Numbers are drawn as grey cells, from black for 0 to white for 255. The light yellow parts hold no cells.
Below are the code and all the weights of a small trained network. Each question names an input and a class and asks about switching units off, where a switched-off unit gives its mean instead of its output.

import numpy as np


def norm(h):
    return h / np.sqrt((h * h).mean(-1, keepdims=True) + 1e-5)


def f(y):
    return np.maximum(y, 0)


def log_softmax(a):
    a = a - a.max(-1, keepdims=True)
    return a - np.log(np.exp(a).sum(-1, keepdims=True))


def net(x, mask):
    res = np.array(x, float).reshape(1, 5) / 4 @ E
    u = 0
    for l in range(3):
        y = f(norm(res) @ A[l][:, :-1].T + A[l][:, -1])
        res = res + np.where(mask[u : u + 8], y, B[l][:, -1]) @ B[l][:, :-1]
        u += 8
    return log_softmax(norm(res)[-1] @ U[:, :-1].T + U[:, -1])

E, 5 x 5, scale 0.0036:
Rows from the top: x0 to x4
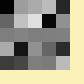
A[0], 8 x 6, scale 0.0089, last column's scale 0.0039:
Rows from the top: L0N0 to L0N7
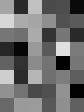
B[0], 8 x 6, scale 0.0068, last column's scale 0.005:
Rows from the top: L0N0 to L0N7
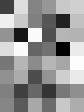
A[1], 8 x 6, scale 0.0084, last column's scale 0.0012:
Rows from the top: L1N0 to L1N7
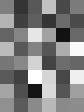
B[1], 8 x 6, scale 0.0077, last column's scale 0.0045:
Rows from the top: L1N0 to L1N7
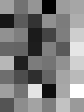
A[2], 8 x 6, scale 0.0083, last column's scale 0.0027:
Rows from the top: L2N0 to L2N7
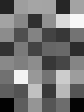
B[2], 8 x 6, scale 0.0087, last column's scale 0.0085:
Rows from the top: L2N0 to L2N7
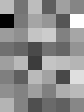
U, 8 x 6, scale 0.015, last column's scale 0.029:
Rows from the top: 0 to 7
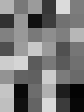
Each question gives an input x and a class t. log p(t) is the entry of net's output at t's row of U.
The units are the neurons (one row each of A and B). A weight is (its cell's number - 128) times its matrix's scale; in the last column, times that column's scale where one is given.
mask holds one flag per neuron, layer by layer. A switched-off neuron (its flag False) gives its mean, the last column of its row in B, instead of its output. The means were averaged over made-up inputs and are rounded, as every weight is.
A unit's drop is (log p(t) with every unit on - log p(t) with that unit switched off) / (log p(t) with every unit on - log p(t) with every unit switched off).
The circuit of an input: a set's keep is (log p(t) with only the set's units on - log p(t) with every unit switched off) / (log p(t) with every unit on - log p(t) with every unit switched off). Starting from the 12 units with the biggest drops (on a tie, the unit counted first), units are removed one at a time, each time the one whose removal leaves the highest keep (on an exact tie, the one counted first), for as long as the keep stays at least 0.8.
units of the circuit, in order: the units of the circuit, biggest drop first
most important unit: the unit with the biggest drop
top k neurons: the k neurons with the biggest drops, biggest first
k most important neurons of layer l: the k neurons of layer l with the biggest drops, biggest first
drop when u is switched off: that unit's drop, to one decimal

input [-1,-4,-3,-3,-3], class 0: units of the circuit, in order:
[L1N6; L0N0; L0N4]
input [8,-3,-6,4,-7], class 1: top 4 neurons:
[L1N2; L1N5; L0N3; L0N5]
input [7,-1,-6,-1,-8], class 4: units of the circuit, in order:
[L2N1]
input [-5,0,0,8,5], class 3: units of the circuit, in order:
[L0N0; L2N1]
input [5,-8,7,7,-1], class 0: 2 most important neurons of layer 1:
[L1N6; L1N0]
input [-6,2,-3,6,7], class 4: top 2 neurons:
[L0N3; L0N0]
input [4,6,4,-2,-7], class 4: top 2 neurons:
[L0N1; L1N6]
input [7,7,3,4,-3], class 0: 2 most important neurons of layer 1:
[L1N4; L1N3]
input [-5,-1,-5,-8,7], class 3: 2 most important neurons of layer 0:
[L0N1; L0N3]
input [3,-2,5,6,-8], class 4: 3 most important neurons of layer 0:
[L0N1; L0N7; L0N2]
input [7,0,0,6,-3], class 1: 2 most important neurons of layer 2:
[L2N3; L2N2]
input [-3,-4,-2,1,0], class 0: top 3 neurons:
[L1N6; L0N0; L0N2]
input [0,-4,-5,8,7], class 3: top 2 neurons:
[L0N4; L0N0]
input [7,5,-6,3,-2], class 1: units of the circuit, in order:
[L1N2]
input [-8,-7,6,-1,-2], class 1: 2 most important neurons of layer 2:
[L2N1; L2N5]
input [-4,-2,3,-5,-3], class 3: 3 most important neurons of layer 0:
[L0N2; L0N3; L0N7]
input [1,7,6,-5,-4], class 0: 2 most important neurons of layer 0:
[L0N3; L0N5]
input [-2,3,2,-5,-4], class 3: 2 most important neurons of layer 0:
[L0N3; L0N2]
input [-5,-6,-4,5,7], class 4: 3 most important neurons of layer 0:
[L0N3; L0N2; L0N7]
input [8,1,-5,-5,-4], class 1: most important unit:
L0N5
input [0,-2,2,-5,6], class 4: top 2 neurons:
[L0N3; L2N1]
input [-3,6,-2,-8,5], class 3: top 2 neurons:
[L1N6; L2N5]
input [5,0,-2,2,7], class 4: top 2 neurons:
[L0N3; L2N1]
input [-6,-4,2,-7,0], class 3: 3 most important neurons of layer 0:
[L0N2; L0N1; L0N7]
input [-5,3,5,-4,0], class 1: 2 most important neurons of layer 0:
[L0N4; L0N0]
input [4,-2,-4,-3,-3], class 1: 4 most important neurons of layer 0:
[L0N5; L0N3; L0N0; L0N4]
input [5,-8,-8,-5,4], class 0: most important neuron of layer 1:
[L1N6]
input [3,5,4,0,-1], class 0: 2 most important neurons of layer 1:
[L1N4; L1N1]
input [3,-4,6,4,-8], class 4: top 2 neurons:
[L0N1; L2N1]
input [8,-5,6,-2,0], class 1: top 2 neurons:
[L0N5; L1N5]
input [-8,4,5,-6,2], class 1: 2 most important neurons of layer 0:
[L0N4; L0N0]
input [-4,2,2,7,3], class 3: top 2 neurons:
[L0N0; L2N5]
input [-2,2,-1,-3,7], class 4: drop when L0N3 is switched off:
1.3
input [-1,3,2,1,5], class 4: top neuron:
[L0N3]
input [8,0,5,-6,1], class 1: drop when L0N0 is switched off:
0.1
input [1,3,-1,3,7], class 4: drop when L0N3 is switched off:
1.1
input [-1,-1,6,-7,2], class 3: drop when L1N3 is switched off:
0.1
